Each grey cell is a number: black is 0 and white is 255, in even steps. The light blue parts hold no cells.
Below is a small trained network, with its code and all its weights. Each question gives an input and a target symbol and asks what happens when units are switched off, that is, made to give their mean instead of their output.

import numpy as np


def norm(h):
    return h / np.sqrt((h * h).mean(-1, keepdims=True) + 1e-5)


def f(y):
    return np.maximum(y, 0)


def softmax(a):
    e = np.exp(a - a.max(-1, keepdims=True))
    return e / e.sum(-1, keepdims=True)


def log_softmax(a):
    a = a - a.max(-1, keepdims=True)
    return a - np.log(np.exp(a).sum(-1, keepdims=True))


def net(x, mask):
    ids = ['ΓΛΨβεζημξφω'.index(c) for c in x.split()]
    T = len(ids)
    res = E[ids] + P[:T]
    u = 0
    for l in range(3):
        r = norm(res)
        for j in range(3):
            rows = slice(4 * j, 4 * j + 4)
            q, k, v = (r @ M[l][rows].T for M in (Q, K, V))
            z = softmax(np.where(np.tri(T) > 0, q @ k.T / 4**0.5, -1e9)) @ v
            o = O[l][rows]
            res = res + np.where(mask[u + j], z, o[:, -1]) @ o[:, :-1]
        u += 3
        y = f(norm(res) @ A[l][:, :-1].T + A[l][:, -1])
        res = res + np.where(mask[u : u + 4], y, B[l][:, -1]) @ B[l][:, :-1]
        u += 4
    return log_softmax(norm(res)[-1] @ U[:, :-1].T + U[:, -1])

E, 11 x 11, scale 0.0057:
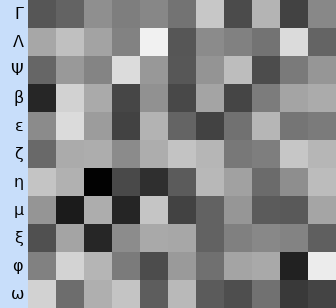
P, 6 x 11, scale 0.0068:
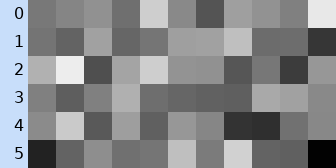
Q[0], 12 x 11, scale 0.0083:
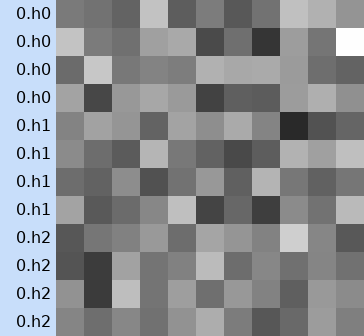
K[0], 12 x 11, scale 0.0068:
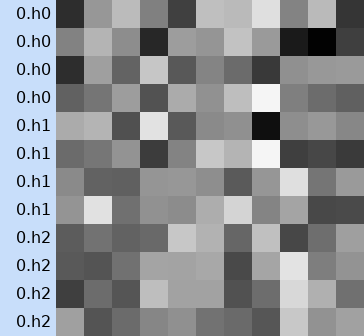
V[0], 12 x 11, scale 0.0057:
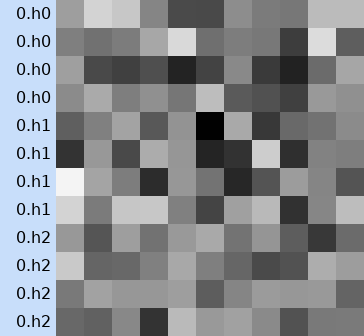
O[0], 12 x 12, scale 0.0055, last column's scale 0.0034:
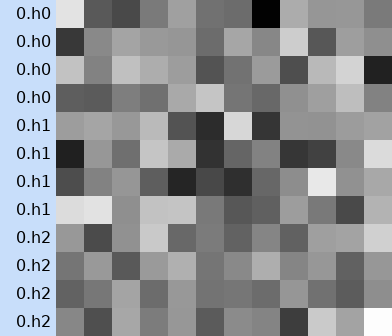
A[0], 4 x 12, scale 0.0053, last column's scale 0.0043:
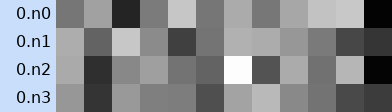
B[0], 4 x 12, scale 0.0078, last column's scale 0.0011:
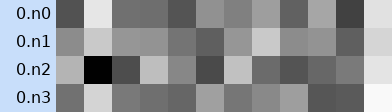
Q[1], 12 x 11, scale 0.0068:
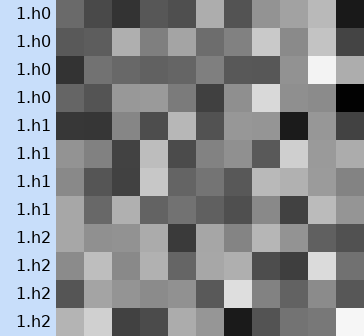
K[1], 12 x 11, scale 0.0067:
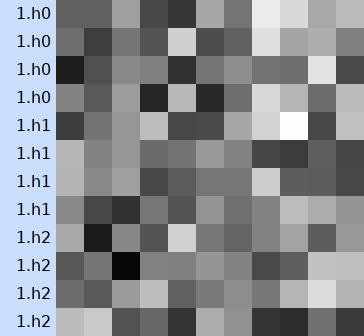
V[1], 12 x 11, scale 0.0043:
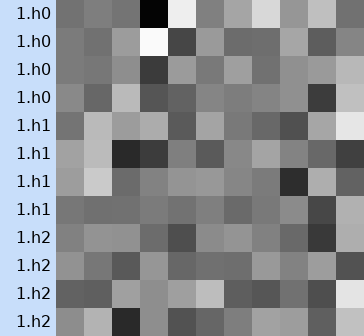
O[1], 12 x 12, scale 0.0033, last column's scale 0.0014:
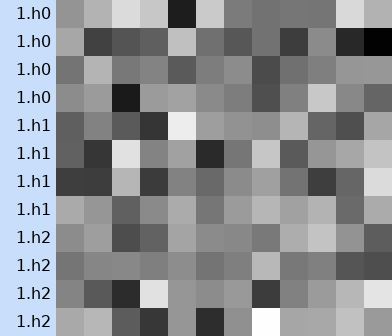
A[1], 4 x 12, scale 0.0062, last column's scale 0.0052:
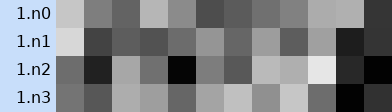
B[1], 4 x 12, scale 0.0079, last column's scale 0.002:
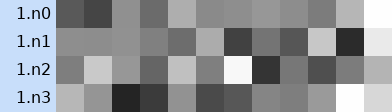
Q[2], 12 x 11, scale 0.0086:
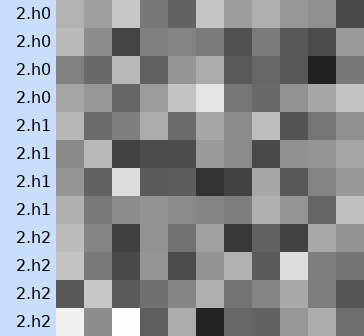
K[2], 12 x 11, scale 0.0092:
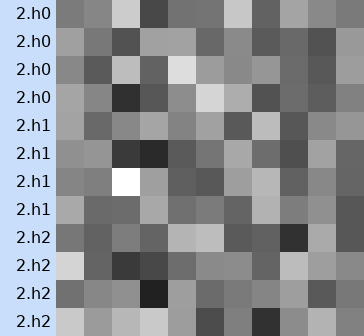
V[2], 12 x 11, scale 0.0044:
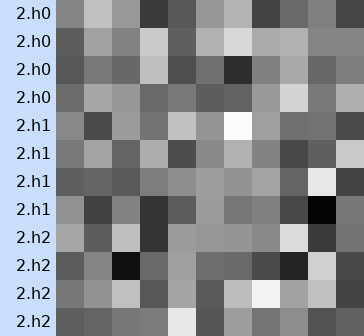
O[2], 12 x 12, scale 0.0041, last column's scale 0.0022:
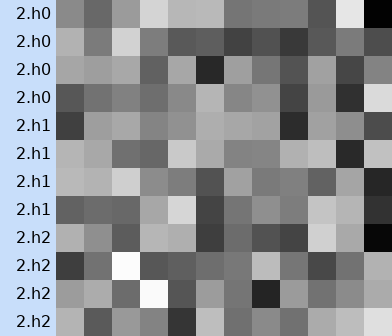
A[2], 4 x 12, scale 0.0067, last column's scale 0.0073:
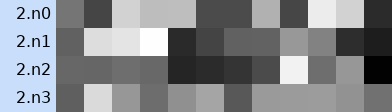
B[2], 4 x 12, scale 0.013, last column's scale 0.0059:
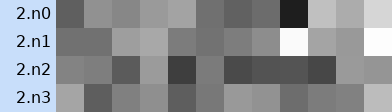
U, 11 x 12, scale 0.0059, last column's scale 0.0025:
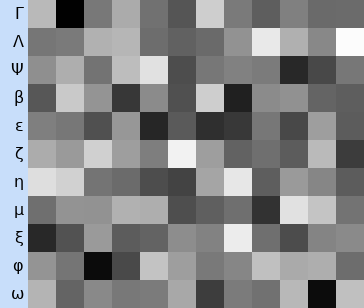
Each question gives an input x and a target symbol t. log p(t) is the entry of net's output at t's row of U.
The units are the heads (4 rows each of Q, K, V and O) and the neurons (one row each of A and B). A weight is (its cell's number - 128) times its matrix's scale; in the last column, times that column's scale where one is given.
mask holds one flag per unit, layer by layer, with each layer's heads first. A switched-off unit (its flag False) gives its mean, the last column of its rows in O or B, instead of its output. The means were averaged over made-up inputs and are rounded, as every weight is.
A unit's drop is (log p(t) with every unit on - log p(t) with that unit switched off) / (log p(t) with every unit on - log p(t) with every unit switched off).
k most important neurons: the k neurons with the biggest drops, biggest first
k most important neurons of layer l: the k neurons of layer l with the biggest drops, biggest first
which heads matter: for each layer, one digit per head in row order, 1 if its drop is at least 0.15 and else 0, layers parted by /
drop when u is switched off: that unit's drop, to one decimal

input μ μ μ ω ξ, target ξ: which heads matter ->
000 / 000 / 001
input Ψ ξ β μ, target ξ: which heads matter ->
110 / 000 / 000
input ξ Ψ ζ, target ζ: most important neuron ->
(2.n1)
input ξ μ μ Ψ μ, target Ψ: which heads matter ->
010 / 000 / 000
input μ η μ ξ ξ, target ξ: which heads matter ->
000 / 000 / 000
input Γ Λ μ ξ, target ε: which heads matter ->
100 / 000 / 000
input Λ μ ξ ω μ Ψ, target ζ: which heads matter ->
110 / 000 / 100
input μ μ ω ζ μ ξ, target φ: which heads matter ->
110 / 000 / 000
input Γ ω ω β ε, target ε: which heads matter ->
010 / 000 / 000
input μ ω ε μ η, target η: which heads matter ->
001 / 000 / 000
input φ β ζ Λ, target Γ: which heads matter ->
010 / 000 / 000
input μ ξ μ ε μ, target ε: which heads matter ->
011 / 000 / 010
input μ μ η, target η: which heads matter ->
000 / 001 / 000
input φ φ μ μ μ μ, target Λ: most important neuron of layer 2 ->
(2.n1)
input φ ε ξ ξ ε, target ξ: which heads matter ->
001 / 000 / 001
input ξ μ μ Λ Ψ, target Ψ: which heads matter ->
010 / 100 / 000
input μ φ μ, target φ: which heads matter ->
001 / 000 / 000
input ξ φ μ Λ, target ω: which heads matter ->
100 / 000 / 000
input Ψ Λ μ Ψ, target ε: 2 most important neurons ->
(1.n3 2.n2)
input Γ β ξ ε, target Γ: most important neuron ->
(0.n2)
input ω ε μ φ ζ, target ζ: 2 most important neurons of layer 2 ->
(2.n0 2.n1)
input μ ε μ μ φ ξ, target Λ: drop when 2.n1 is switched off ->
0.3
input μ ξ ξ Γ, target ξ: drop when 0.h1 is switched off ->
0.8
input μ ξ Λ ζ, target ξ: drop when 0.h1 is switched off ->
0.7
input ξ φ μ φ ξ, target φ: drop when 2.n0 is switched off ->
0.4
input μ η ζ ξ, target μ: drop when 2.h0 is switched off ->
0.0
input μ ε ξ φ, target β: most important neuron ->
(1.n2)
